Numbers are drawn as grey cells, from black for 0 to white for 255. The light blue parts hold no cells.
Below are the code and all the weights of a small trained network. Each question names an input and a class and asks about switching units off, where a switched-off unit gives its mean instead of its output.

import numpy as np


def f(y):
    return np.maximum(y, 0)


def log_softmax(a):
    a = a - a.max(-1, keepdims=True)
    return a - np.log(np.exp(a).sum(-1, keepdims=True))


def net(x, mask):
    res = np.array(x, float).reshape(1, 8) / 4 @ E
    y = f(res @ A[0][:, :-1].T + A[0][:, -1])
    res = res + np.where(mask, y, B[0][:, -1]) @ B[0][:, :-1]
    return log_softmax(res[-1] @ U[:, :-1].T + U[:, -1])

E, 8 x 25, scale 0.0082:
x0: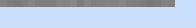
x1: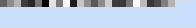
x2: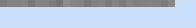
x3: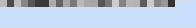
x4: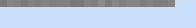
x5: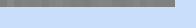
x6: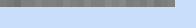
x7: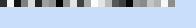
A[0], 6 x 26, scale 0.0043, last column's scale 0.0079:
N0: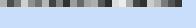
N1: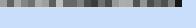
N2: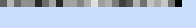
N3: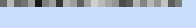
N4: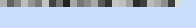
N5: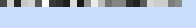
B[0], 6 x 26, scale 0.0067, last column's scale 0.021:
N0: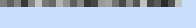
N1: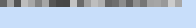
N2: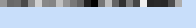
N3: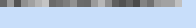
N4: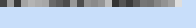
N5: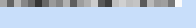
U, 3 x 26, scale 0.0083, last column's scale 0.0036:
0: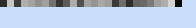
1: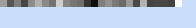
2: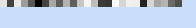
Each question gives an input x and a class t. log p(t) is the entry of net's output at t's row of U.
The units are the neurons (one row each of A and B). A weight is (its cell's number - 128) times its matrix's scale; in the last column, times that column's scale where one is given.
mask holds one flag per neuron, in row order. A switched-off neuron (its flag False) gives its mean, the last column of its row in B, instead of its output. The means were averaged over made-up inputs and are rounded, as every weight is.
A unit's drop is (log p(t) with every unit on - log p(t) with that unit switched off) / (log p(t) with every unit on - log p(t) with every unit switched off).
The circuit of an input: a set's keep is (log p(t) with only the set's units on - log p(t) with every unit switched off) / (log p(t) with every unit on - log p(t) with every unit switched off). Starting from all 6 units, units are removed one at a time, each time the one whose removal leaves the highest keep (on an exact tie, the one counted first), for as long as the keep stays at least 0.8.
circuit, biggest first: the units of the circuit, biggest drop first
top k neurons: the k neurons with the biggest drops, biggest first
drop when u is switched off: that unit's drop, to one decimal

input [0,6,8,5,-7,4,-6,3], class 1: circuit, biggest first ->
N2
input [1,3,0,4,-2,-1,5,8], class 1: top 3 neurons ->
N2; N4; N1
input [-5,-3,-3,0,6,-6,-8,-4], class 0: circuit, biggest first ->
N2; N4
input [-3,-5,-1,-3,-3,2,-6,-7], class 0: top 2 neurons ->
N1; N4
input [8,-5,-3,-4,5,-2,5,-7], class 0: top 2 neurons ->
N1; N4
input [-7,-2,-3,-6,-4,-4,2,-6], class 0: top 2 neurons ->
N1; N2
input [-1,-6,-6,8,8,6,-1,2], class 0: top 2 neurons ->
N4; N3
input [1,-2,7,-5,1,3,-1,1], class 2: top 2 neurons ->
N5; N3
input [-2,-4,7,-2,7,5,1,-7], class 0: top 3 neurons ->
N1; N4; N2
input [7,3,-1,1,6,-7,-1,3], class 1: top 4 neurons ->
N4; N1; N2; N5
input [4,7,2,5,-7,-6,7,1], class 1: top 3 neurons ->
N5; N4; N1
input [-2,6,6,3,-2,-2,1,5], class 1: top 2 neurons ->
N2; N4
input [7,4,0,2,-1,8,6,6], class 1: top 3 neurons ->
N2; N4; N1
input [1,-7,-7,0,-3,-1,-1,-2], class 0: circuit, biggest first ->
N4
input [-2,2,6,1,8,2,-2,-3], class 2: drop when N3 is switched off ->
0.4
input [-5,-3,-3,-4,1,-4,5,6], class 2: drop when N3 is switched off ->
0.0
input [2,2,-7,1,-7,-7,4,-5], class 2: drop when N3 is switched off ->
0.3
